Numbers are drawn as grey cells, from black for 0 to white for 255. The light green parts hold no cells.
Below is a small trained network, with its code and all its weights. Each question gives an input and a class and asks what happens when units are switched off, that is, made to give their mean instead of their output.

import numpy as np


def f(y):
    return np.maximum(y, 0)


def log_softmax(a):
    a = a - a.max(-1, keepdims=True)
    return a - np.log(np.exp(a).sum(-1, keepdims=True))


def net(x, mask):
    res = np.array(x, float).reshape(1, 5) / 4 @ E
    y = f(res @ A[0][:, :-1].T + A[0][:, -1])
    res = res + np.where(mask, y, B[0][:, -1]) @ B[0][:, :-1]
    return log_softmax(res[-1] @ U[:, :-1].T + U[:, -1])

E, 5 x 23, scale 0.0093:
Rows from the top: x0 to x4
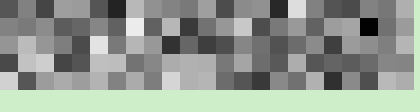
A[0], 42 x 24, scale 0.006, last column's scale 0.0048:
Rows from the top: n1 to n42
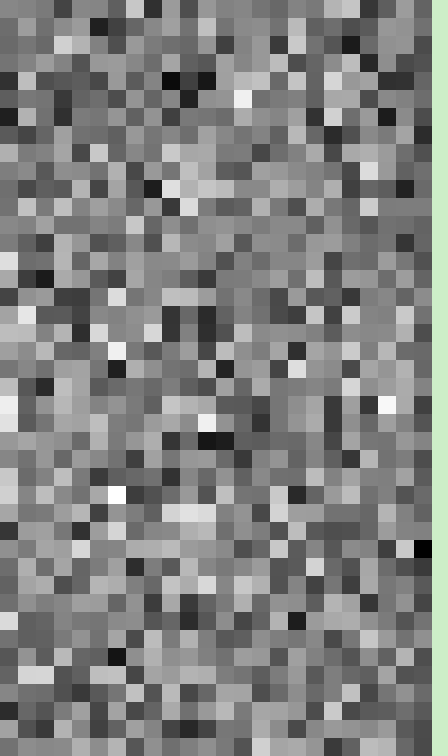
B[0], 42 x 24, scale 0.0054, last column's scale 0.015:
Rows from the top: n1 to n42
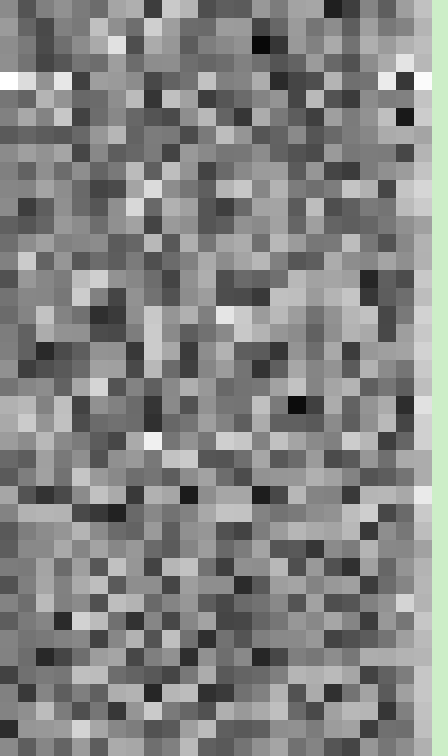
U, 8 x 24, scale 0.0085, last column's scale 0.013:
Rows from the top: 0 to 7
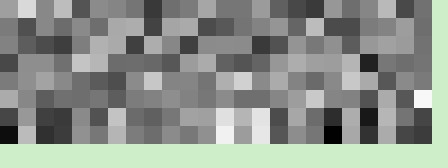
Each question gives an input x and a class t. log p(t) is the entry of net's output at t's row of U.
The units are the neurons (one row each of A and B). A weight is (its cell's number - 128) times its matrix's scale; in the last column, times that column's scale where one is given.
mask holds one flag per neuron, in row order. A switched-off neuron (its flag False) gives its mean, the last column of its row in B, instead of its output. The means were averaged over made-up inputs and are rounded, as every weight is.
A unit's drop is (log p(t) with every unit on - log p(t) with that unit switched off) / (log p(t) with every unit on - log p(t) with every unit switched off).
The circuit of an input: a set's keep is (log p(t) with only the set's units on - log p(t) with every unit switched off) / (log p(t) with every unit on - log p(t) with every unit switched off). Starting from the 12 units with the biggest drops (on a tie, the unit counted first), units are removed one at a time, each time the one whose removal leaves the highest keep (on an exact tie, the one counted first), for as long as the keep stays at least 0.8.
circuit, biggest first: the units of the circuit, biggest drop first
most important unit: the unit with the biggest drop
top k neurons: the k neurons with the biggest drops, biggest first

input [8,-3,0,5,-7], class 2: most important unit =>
n21
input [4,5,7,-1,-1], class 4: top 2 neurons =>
[n18; n25]
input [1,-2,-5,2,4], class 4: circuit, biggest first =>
[n11; n29]
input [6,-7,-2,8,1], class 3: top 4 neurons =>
[n17; n30; n33; n38]
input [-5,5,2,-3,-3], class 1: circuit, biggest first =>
[n6; n39]
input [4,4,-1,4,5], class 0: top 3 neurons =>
[n23; n24; n28]
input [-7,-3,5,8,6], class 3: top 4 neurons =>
[n38; n17; n30; n33]
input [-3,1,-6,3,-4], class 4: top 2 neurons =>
[n11; n40]
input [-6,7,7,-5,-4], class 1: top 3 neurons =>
[n39; n6; n1]
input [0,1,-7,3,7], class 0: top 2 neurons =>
[n23; n24]
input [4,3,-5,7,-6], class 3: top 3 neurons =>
[n17; n33; n30]
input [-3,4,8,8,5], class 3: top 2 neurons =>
[n38; n30]
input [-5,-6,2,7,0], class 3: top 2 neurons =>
[n38; n17]
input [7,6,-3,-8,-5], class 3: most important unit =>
n41
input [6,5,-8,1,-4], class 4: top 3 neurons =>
[n40; n11; n28]
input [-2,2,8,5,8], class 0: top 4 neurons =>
[n23; n24; n9; n11]
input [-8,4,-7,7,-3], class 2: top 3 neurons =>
[n28; n20; n4]
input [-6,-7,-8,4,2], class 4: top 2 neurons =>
[n11; n29]
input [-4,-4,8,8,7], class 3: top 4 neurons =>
[n38; n30; n17; n5]
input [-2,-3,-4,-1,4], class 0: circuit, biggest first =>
[n23]
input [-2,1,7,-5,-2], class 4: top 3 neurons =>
[n18; n25; n19]
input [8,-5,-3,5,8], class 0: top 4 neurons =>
[n23; n24; n28; n29]
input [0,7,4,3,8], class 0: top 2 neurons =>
[n23; n24]
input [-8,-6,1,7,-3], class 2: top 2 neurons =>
[n28; n20]
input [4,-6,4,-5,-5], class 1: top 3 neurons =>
[n12; n23; n32]
